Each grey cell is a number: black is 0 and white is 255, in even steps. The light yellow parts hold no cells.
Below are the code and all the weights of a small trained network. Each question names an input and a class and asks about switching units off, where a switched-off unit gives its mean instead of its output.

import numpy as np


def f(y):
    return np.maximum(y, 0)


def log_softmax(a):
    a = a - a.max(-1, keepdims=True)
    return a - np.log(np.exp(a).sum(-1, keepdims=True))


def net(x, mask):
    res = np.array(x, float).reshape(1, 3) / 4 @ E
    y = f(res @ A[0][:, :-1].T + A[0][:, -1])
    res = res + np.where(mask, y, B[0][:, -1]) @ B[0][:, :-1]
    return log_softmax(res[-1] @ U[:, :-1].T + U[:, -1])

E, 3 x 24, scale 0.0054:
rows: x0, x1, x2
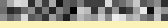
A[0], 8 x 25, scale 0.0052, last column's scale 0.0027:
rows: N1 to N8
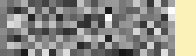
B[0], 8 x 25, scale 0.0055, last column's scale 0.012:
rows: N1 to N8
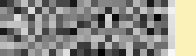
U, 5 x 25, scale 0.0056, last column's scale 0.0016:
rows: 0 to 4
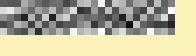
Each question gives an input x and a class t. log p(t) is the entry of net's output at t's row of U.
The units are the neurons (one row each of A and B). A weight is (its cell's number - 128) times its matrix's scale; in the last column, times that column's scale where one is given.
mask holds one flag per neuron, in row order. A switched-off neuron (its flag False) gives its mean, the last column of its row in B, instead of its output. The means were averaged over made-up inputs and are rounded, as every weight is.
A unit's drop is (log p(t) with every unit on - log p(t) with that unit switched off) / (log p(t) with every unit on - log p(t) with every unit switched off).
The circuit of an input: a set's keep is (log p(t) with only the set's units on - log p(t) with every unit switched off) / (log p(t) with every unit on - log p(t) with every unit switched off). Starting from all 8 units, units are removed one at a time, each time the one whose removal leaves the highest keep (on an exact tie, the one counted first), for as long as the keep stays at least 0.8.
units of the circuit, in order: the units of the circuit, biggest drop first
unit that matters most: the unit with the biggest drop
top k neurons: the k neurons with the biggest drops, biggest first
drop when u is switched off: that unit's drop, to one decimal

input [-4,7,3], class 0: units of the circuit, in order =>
(N5 N6)
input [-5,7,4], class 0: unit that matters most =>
N5
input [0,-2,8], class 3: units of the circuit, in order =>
(N2 N5)
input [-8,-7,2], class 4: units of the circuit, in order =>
(N3 N8)
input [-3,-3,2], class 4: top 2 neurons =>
(N3 N8)
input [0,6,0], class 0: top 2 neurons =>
(N5 N1)
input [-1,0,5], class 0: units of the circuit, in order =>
(N3 N8)
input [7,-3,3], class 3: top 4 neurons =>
(N5 N1 N3 N2)
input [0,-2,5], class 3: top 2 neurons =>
(N2 N6)
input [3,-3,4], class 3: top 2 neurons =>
(N2 N3)
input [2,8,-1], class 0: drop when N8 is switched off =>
-0.1
